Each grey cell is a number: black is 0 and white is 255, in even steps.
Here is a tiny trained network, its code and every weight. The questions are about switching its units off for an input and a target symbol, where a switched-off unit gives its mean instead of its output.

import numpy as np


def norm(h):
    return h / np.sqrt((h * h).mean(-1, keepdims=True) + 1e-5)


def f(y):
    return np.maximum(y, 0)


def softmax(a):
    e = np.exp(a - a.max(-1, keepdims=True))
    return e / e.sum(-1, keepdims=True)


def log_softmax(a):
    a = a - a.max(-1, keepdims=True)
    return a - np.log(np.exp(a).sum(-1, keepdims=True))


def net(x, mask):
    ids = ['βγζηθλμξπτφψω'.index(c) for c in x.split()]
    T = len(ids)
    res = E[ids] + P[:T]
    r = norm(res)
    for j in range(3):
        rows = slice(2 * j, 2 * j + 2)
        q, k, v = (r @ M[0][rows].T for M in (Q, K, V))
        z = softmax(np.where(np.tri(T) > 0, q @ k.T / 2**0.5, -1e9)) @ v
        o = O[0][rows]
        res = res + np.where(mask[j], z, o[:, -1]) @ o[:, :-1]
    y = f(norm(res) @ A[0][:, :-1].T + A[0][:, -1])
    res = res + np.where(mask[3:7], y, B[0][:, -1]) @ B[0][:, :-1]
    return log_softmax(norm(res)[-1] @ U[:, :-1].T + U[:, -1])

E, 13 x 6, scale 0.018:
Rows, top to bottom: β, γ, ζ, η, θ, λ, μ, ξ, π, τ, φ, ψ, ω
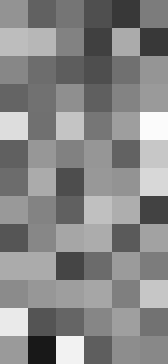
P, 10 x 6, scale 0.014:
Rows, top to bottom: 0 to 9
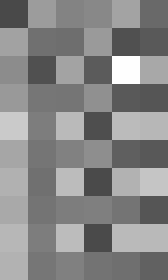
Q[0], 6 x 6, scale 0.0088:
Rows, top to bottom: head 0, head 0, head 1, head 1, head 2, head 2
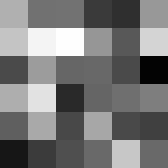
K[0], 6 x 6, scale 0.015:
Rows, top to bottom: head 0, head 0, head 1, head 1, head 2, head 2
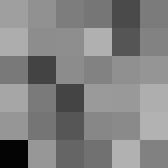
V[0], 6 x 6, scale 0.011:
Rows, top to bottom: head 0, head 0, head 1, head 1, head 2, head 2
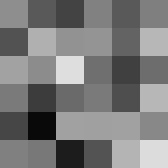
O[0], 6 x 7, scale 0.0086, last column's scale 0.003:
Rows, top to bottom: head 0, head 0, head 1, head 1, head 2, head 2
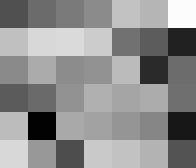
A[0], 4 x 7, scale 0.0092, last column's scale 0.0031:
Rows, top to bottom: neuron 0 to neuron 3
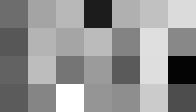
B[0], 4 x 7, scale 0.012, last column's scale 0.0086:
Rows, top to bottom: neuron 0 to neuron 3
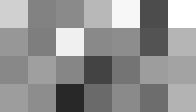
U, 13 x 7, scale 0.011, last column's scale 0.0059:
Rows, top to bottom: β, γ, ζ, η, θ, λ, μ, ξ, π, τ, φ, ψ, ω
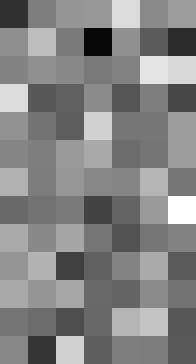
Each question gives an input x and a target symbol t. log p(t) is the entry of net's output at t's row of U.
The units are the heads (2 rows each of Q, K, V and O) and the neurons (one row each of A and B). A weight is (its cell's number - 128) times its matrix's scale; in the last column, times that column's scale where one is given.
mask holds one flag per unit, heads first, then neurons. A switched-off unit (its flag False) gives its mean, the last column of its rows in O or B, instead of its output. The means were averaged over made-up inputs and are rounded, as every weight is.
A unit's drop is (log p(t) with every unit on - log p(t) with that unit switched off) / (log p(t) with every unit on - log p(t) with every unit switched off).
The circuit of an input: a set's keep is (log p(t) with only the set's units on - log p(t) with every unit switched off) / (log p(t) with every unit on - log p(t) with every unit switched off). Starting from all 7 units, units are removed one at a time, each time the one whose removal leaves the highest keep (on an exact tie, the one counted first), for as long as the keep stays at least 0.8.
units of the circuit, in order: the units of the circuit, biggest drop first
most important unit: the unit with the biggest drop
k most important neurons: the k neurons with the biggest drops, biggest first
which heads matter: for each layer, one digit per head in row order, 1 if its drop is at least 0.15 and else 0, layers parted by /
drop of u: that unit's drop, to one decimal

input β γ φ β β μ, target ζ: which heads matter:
010
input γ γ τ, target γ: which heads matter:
111
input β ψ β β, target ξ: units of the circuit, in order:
[neuron 0; head 0]
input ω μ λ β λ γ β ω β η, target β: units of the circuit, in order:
[head 1; head 0]
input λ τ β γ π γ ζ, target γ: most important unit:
head 2
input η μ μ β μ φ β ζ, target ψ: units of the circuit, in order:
[head 0; head 1]
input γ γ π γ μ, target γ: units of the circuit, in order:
[head 2; head 1]
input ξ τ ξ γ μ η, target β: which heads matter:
010
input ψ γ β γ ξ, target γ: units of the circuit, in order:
[head 1; head 2]
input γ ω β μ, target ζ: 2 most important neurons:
[neuron 0; neuron 2]
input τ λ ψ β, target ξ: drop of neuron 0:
1.1
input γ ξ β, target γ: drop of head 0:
0.1
